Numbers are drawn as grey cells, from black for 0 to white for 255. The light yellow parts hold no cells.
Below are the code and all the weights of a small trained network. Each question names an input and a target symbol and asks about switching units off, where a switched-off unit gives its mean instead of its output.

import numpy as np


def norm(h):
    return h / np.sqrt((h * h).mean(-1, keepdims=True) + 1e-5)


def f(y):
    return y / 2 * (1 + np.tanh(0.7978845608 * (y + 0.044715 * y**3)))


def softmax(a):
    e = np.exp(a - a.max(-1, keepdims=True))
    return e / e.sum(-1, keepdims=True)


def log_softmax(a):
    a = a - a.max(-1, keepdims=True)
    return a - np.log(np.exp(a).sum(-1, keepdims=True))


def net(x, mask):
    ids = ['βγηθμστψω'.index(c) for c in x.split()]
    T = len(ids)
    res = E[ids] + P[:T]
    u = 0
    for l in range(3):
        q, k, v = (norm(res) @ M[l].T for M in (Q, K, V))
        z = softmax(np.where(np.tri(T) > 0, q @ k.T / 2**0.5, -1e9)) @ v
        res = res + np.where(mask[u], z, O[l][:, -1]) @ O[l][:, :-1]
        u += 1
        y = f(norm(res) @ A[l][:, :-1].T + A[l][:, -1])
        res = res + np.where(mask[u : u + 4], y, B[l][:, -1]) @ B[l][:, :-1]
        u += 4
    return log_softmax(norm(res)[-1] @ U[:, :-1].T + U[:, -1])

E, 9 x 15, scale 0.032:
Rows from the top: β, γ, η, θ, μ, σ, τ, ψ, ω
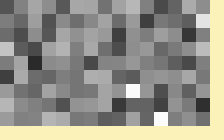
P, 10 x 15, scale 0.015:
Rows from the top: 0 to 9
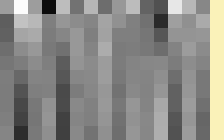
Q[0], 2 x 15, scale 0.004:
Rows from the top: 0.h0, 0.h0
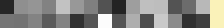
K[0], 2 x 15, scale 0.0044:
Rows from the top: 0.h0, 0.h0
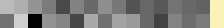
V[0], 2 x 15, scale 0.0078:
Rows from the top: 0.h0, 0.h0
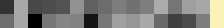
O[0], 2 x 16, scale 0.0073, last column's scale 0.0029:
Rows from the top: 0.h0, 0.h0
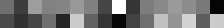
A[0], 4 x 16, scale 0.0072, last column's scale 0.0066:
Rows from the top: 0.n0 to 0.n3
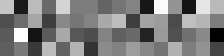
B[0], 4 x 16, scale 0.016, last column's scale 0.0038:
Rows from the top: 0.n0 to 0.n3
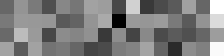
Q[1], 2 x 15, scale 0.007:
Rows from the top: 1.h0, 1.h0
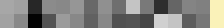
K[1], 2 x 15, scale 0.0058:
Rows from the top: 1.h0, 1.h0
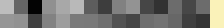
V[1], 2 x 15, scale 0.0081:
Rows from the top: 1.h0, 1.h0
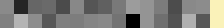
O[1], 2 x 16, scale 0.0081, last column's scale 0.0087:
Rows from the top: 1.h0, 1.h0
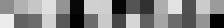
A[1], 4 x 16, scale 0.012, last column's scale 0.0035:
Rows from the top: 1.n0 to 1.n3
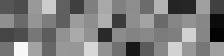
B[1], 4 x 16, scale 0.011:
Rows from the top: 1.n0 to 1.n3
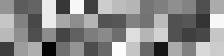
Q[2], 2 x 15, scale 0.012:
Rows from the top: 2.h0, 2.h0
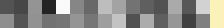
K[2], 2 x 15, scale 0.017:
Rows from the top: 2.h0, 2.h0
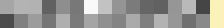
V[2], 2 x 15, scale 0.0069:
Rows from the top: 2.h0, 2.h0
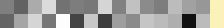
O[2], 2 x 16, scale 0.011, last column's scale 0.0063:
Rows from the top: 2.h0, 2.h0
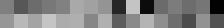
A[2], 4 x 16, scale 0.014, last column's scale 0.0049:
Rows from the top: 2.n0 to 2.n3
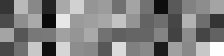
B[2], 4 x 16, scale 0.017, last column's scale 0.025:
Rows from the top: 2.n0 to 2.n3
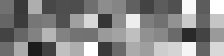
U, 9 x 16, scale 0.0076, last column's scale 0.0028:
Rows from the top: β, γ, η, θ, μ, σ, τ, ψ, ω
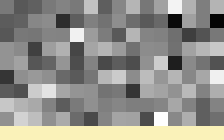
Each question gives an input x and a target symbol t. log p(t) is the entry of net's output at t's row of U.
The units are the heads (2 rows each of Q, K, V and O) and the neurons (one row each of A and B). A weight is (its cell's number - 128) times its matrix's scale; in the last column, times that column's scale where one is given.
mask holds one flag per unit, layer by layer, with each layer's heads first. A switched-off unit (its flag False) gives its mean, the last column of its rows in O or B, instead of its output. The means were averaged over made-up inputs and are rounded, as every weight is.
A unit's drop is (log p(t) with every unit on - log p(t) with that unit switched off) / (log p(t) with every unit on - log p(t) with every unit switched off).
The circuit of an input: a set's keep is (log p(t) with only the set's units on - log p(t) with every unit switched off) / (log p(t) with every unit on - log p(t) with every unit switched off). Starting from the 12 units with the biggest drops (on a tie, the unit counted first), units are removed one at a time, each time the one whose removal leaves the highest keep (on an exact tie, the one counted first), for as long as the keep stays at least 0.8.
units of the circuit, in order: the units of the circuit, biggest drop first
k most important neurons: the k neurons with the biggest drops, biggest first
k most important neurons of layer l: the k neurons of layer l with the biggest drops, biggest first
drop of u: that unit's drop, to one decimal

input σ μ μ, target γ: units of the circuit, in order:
2.n3
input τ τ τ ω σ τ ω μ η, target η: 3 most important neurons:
2.n0, 0.n2, 2.n3
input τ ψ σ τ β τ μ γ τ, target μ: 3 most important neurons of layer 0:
0.n2, 0.n3, 0.n1
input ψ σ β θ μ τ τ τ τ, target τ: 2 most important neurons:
0.n2, 2.n3
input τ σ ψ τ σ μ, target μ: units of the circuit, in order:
0.n2, 0.n3, 1.n3, 2.n1
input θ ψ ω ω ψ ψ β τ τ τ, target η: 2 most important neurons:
1.n3, 2.n0
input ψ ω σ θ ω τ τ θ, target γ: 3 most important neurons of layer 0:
0.n0, 0.n3, 0.n1
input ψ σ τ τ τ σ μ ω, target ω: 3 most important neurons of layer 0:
0.n2, 0.n3, 0.n0
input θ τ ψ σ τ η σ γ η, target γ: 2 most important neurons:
0.n0, 1.n3
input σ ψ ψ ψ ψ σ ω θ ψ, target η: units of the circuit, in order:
2.n0, 2.n2, 2.n3
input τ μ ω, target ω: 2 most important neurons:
0.n2, 2.n1
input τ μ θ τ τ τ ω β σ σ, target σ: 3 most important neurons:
0.n2, 2.n3, 2.n0
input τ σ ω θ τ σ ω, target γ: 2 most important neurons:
0.n0, 2.n3
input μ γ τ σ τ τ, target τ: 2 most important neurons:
0.n3, 2.n3
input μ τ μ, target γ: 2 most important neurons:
2.n3, 1.n0
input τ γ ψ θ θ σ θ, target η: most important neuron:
1.n3
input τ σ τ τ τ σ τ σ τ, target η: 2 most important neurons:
2.n0, 2.n3
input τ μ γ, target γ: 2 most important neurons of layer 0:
0.n0, 0.n2
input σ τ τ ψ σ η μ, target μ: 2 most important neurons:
0.n2, 0.n3
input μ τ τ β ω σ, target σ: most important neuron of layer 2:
2.n3
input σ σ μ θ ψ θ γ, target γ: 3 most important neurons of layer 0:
0.n0, 0.n2, 0.n1
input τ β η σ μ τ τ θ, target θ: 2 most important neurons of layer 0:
0.n2, 0.n3
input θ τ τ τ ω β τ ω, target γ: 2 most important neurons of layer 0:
0.n0, 0.n3
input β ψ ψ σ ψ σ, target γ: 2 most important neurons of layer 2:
2.n3, 2.n1
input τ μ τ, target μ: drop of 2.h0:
0.3
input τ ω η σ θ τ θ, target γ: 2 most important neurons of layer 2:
2.n3, 2.n0
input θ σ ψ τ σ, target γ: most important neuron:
0.n0
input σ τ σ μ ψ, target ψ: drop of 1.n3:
0.2
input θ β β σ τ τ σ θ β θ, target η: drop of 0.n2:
0.1
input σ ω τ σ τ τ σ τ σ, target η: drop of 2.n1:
0.0
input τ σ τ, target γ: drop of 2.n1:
0.1
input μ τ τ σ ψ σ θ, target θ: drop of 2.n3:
0.4
